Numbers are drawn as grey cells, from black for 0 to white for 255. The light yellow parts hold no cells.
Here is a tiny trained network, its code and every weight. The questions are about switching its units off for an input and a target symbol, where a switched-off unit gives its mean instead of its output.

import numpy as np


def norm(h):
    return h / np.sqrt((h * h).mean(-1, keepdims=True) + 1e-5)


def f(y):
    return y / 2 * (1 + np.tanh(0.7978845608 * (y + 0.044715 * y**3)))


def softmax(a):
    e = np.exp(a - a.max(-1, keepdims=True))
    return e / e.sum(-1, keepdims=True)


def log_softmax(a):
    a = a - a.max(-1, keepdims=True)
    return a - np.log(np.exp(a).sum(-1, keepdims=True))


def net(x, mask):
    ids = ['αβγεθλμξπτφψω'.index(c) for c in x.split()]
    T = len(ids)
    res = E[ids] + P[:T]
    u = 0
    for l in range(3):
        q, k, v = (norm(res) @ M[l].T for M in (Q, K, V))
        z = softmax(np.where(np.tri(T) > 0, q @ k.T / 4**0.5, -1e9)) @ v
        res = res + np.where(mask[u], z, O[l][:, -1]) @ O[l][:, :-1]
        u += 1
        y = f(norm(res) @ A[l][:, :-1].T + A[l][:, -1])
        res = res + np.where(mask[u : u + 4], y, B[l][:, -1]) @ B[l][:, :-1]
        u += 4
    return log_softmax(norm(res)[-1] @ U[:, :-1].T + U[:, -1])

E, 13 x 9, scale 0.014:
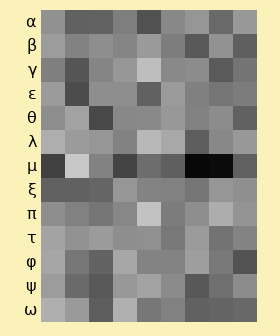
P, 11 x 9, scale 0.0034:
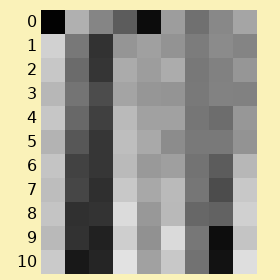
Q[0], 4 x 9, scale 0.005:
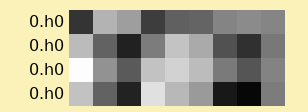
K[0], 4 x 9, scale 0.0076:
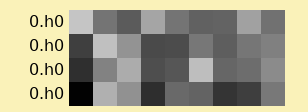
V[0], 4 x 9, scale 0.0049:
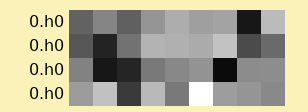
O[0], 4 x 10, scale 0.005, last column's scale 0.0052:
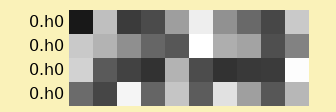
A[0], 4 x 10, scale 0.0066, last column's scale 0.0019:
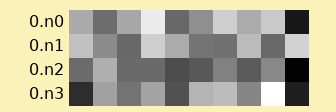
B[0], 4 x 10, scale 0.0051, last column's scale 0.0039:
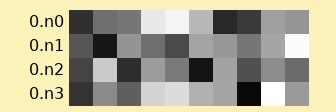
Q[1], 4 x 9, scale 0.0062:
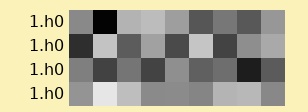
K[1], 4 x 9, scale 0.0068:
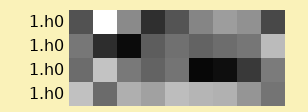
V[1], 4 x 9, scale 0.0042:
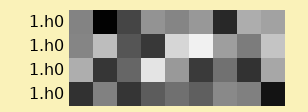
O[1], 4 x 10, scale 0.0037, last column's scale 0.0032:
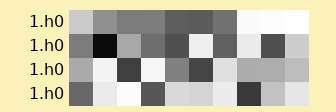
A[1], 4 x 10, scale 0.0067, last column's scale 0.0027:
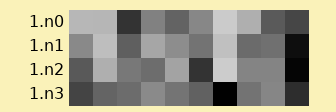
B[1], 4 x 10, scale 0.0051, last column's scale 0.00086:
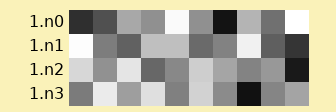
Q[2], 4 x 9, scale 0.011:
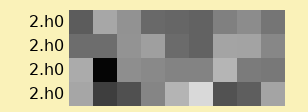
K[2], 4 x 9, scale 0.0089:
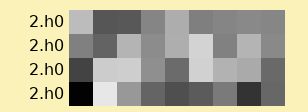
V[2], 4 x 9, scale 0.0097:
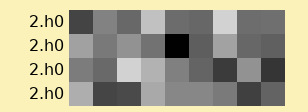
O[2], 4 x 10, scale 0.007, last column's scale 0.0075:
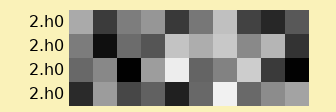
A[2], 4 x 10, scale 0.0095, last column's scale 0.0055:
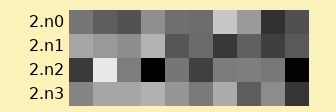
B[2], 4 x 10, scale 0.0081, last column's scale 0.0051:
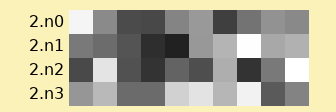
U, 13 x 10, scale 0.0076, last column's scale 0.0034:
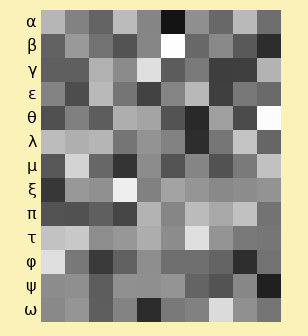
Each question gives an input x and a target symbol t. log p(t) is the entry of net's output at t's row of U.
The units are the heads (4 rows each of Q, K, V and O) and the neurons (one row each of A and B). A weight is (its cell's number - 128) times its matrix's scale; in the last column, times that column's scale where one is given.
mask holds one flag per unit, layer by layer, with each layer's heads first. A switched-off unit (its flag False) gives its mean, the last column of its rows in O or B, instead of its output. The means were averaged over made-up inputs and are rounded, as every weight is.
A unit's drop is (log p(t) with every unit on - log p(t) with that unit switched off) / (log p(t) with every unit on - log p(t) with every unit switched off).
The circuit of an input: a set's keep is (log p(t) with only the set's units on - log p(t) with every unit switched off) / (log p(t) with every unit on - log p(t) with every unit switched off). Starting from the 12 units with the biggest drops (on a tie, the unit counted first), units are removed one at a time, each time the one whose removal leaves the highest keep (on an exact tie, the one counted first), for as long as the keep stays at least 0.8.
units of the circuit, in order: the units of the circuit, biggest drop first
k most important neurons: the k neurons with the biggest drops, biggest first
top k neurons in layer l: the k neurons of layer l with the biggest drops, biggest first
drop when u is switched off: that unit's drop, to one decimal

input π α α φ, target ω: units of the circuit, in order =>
[2.n1 2.h0]
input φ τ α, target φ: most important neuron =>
[2.n0]
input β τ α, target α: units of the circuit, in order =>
[0.h0 1.h0]
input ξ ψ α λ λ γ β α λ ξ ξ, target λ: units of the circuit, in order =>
[1.h0 2.h0]
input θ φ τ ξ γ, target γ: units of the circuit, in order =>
[0.h0 2.h0]
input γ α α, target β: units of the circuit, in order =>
[0.h0 1.h0]
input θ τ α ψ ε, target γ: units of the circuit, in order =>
[0.h0 1.h0 2.h0]
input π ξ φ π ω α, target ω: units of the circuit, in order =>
[0.h0 2.n1 2.h0]
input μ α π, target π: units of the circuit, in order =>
[2.h0 0.n1]
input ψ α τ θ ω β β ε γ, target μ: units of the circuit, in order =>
[2.h0 0.h0]
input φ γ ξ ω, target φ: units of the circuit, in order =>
[0.h0 2.h0]
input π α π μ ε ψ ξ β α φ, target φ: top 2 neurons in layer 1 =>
[1.n3 1.n1]
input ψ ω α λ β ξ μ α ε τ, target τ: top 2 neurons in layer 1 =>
[1.n1 1.n3]
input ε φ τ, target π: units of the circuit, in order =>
[2.h0]
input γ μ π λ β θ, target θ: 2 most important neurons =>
[1.n0 2.n2]
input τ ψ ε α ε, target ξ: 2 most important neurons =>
[0.n0 0.n3]
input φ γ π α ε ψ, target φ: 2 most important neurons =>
[2.n0 0.n0]
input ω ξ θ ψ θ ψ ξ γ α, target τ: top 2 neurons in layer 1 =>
[1.n2 1.n1]
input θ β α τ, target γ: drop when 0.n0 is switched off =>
0.1
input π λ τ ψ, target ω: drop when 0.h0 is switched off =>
0.9
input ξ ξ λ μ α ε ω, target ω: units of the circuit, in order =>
[2.n1]
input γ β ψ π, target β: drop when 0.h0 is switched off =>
1.4
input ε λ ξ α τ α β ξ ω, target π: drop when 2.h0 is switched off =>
0.6
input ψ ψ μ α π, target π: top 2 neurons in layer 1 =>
[1.n0 1.n3]
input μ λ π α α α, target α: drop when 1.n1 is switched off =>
0.2
